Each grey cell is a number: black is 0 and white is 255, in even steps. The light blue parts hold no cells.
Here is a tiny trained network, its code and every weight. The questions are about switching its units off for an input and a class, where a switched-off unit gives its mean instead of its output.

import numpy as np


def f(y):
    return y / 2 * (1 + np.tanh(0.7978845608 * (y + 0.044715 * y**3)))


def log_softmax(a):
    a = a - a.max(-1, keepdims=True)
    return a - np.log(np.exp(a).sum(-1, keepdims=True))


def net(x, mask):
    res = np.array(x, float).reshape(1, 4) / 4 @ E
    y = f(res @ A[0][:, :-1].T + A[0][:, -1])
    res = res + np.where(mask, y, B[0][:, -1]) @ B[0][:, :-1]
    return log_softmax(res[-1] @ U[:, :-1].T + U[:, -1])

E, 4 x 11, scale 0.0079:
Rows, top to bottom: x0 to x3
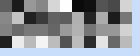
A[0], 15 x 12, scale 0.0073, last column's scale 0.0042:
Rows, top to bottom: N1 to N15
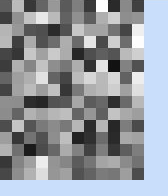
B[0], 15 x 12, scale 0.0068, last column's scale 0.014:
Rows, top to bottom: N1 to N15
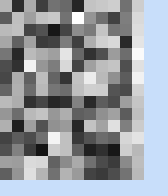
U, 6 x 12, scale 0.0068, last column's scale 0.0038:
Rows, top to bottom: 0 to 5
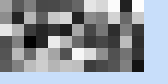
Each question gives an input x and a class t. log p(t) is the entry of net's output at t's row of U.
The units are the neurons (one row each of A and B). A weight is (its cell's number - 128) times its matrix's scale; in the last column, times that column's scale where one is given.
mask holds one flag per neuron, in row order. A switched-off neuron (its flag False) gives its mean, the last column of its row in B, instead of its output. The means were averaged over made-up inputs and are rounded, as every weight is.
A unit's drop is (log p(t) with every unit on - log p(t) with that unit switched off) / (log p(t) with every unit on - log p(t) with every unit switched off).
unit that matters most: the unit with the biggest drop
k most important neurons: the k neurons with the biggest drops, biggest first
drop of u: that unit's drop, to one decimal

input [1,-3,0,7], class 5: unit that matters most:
N15
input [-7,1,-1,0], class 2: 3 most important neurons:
[N6 N3 N4]
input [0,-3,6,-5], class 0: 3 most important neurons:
[N4 N5 N13]
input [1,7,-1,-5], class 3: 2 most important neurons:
[N13 N12]
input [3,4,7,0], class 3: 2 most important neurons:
[N4 N13]
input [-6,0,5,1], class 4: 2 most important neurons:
[N4 N1]
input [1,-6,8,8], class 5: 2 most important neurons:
[N15 N5]
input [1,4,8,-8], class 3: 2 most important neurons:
[N13 N12]
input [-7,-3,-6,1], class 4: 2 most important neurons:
[N1 N11]
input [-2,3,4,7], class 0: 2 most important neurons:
[N1 N11]
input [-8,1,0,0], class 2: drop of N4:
0.2
